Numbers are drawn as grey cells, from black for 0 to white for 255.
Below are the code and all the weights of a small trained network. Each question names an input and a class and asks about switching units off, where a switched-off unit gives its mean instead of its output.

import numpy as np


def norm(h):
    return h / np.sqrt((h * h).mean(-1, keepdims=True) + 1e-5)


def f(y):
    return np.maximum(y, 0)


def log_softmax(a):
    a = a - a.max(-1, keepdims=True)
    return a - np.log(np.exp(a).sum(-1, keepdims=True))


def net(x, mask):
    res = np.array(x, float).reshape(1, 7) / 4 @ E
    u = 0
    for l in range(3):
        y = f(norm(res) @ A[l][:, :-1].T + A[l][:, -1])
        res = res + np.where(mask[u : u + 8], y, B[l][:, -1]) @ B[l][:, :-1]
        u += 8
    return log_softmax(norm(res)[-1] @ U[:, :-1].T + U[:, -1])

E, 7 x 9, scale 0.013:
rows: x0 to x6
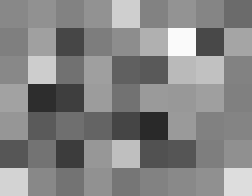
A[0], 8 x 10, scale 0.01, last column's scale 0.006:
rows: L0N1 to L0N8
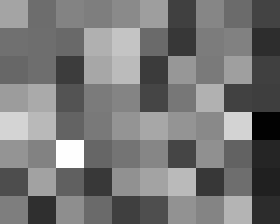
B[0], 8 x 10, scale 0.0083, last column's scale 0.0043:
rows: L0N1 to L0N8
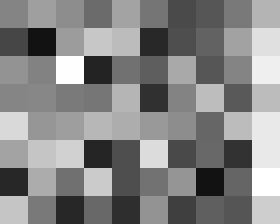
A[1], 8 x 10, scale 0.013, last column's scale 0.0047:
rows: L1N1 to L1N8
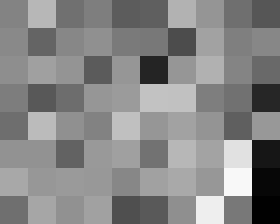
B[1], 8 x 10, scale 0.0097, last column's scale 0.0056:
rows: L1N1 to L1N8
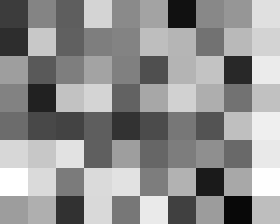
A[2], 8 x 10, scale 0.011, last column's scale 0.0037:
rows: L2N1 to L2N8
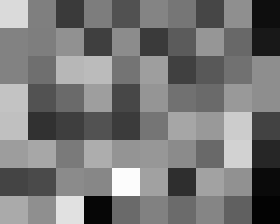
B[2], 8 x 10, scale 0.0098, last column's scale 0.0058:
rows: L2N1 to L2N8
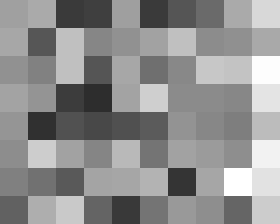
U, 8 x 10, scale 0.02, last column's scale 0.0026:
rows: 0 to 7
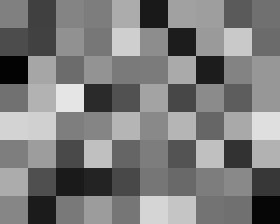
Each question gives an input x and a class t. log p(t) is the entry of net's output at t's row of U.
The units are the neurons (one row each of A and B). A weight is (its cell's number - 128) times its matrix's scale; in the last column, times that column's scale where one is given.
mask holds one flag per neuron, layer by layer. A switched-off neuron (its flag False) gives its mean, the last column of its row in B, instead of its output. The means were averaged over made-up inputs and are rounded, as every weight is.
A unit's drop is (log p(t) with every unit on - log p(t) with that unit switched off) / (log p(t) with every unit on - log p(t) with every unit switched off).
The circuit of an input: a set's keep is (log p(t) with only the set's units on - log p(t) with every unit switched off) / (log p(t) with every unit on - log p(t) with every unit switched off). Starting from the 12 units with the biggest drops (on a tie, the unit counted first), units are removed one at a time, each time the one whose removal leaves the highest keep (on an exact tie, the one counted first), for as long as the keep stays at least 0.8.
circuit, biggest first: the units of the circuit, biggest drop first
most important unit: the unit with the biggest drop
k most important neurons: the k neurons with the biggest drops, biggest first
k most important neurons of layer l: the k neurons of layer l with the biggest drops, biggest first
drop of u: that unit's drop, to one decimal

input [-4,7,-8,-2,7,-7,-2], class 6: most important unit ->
L0N8
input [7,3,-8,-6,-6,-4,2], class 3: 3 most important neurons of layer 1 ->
L1N7, L1N1, L1N2
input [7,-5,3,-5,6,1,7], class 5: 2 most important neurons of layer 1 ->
L1N8, L1N3
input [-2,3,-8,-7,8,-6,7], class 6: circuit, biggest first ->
L0N8, L2N5
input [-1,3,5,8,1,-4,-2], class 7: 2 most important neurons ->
L1N4, L0N5
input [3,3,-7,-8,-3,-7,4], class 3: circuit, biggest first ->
L0N6, L2N8
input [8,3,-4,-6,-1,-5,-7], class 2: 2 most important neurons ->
L0N7, L1N5
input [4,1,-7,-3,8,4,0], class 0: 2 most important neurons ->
L0N3, L1N1
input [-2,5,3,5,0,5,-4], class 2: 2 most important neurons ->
L0N7, L0N3
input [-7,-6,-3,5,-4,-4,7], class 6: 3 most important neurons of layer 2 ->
L2N5, L2N4, L2N1
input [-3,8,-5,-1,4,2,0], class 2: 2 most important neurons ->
L0N7, L1N5
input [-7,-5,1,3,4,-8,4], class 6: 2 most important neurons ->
L0N8, L2N5
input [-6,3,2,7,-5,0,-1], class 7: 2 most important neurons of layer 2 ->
L2N1, L2N5
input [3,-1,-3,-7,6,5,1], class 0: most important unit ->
L1N3
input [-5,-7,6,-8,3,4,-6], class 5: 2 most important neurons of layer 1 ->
L1N8, L1N3
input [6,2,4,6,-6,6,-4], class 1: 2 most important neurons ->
L0N2, L2N7
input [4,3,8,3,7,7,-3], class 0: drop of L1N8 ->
-0.2
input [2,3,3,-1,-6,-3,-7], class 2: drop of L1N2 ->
0.0
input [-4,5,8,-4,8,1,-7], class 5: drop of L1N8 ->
0.1
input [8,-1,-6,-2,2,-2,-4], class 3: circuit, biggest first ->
L0N6
